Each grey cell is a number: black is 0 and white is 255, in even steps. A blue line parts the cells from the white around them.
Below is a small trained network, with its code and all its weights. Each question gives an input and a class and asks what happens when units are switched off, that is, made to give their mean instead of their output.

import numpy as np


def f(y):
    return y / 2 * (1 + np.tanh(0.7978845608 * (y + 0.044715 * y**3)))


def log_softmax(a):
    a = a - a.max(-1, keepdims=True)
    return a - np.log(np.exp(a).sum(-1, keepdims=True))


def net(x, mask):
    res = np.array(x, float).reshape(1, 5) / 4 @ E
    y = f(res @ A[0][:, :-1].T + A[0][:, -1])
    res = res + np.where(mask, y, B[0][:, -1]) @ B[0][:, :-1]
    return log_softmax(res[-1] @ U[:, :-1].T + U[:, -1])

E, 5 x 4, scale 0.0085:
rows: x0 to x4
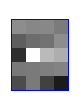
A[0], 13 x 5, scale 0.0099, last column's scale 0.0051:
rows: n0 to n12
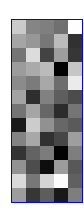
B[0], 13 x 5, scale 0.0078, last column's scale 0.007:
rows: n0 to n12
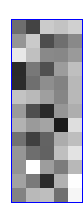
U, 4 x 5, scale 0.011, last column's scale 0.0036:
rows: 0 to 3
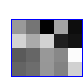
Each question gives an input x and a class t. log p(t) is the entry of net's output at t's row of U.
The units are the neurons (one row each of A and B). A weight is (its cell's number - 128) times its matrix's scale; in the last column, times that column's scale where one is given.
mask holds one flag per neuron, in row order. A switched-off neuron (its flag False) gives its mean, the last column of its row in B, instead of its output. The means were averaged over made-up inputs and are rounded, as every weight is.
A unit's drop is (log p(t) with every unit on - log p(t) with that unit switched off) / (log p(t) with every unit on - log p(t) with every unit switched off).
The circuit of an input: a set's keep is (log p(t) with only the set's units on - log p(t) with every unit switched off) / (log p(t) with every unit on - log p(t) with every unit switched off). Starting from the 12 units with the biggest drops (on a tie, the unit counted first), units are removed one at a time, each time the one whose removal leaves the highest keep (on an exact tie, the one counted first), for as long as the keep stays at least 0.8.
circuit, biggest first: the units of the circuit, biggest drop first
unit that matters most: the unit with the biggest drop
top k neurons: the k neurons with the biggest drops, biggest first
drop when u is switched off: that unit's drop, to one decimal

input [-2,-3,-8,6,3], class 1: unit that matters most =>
n12
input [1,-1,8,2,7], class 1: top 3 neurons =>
n7, n2, n11
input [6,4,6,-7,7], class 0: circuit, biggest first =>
n6, n9
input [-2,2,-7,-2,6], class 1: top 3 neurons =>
n12, n10, n5
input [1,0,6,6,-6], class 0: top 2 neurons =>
n11, n12
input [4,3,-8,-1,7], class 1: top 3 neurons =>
n12, n10, n5
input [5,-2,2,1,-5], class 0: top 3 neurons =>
n11, n12, n7
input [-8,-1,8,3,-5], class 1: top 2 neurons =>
n7, n2
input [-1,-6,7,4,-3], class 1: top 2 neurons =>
n7, n2
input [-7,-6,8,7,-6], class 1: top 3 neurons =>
n7, n2, n3
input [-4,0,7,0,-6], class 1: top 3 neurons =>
n7, n3, n2
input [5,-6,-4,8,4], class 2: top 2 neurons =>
n11, n12
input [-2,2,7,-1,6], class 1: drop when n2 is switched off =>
0.4
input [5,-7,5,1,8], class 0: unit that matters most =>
n6
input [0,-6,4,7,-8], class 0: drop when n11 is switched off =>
0.9
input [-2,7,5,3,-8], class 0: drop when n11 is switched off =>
0.8
